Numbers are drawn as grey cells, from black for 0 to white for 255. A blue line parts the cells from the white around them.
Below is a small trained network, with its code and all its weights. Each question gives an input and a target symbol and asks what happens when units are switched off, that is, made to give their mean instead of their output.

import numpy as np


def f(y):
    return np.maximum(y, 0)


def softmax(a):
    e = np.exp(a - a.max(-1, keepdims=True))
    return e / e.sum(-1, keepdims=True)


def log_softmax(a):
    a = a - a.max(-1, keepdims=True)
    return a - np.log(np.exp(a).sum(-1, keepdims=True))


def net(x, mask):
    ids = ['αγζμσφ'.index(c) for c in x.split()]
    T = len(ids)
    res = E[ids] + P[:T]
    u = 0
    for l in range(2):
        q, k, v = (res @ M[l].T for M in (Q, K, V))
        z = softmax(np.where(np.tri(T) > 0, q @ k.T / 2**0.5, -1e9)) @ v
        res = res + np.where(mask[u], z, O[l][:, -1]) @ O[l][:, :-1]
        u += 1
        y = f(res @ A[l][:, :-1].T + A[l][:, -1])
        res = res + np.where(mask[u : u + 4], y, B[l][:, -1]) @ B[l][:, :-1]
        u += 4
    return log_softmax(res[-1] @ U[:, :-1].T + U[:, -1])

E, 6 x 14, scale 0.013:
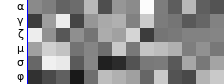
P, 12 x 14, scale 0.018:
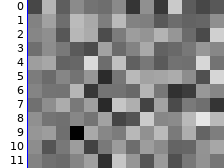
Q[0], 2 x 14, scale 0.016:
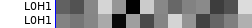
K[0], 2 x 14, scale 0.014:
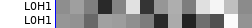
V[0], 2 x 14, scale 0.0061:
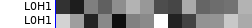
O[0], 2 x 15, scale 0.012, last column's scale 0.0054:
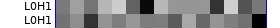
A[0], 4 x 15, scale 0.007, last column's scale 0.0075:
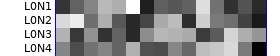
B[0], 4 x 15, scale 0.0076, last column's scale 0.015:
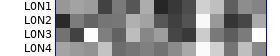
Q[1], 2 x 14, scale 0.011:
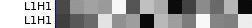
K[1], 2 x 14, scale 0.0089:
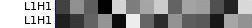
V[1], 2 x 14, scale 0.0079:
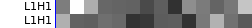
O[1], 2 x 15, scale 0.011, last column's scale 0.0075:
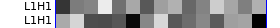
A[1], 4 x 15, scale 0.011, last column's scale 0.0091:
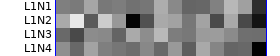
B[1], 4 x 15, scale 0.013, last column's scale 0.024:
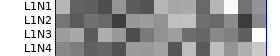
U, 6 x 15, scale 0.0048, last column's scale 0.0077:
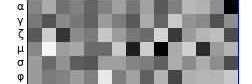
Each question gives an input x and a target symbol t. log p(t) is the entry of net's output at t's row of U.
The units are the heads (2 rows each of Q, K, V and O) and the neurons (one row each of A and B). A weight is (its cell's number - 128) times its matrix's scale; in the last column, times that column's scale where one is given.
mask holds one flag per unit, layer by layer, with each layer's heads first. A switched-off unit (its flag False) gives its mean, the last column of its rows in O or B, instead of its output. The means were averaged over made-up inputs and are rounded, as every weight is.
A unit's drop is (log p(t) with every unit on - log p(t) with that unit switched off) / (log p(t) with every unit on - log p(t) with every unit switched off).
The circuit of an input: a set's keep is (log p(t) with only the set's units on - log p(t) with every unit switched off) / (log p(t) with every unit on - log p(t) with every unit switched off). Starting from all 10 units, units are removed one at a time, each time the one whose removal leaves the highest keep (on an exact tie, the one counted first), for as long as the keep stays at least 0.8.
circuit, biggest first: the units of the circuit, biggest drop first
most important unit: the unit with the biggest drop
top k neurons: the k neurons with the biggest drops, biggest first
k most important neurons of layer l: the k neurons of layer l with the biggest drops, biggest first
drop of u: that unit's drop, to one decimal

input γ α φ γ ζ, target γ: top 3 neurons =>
L1N4, L0N2, L0N3
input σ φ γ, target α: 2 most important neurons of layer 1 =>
L1N1, L1N4
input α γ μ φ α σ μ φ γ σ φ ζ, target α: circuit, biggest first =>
L1H1, L1N1, L1N3, L1N4
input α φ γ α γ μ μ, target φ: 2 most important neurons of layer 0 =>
L0N3, L0N2
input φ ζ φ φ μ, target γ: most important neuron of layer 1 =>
L1N3
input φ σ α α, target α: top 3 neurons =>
L1N1, L0N2, L0N3
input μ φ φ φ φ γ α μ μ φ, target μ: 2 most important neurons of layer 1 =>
L1N3, L1N1
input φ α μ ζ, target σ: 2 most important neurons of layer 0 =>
L0N2, L0N3
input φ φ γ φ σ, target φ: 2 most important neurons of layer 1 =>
L1N4, L1N3
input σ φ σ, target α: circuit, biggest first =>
L0H1, L1H1, L1N1
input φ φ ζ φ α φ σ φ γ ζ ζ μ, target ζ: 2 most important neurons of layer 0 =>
L0N3, L0N2
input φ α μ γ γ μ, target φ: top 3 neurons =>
L1N4, L0N3, L0N1
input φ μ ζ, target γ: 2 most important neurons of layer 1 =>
L1N2, L1N4
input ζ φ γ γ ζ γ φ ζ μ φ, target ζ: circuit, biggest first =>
L0H1
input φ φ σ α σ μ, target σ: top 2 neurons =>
L1N3, L0N2
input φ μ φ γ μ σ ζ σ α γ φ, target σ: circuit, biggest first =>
L0H1, L1H1, L0N2
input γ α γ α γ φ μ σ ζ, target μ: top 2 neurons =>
L1N1, L1N4
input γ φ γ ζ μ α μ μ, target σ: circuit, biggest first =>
L1H1, L1N3
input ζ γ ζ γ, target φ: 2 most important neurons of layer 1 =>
L1N4, L1N1
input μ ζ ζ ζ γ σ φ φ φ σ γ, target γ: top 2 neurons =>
L1N4, L1N1
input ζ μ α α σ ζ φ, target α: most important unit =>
L0H1
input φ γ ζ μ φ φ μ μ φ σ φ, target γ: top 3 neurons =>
L1N4, L0N3, L1N1
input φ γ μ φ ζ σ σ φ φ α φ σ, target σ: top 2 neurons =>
L1N3, L0N2
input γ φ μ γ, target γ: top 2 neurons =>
L1N4, L0N3
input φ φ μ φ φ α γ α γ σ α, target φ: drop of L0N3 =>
0.2
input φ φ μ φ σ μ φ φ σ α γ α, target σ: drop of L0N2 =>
0.2
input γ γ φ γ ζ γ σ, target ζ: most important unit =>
L0H1
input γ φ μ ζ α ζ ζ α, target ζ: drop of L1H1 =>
0.1
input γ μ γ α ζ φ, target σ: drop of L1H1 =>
1.1
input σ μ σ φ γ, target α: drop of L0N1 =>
0.0
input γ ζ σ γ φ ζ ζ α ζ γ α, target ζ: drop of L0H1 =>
0.9
